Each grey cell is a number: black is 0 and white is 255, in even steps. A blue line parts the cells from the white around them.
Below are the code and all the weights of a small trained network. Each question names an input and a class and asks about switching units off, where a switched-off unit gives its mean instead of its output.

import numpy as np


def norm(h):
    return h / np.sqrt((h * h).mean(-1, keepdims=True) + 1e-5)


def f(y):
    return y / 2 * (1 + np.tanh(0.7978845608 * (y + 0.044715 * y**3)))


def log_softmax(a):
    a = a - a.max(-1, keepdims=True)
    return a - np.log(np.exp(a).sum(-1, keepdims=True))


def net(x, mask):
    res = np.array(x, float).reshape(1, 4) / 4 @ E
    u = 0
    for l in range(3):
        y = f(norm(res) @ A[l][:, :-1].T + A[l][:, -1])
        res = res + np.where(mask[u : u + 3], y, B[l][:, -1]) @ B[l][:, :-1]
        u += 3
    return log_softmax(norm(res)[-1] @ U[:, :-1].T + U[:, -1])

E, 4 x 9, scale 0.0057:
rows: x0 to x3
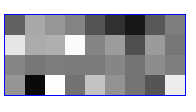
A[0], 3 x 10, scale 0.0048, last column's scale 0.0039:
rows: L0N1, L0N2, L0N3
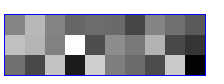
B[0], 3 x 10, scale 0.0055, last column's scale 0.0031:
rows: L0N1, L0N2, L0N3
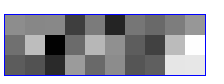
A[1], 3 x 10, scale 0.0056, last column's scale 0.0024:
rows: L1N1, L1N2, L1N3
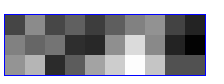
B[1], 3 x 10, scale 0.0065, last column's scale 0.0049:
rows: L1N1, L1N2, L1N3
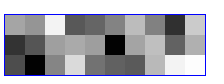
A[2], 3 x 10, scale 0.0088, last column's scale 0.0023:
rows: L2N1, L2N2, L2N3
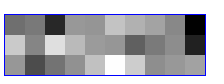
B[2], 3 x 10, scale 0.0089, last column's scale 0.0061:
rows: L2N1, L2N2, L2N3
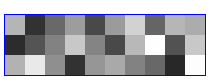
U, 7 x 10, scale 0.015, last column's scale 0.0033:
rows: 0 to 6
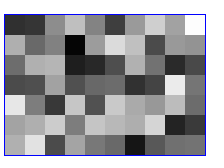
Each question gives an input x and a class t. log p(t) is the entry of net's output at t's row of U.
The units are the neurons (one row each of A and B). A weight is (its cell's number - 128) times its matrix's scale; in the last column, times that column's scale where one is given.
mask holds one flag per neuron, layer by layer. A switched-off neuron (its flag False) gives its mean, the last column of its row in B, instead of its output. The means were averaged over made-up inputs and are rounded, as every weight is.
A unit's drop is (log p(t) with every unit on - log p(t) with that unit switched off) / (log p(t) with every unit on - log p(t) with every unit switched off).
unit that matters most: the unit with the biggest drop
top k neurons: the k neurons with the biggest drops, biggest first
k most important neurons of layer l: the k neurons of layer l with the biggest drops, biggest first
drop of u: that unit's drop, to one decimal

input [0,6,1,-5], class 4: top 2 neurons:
(L2N1 L2N3)
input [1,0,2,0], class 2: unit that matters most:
L1N3
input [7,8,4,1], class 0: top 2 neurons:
(L2N2 L2N3)
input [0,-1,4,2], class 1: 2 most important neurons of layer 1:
(L1N3 L1N2)
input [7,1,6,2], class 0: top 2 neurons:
(L0N2 L2N3)
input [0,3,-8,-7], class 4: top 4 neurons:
(L2N1 L0N2 L2N3 L1N3)
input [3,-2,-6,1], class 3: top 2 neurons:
(L2N3 L2N2)
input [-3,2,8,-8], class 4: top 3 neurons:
(L0N2 L2N1 L2N2)
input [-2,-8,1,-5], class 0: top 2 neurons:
(L1N3 L2N3)
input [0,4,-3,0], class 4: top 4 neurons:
(L0N2 L2N1 L2N3 L1N1)
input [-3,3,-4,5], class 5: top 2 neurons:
(L2N3 L2N2)
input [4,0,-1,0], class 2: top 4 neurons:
(L1N3 L0N2 L0N3 L0N1)
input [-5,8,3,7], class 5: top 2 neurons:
(L2N3 L2N2)
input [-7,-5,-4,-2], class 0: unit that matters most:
L1N2
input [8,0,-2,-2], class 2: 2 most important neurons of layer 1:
(L1N1 L1N3)
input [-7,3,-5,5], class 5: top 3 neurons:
(L2N3 L2N2 L0N2)
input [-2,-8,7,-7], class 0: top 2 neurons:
(L1N3 L2N3)
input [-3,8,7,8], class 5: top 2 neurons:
(L2N3 L1N3)
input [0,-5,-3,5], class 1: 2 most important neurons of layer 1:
(L1N3 L1N2)
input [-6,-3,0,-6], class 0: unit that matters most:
L1N2
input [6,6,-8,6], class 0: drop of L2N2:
0.7
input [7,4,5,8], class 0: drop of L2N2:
0.8
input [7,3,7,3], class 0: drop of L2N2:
0.9
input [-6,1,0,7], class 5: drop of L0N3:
-0.1
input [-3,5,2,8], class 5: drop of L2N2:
0.1
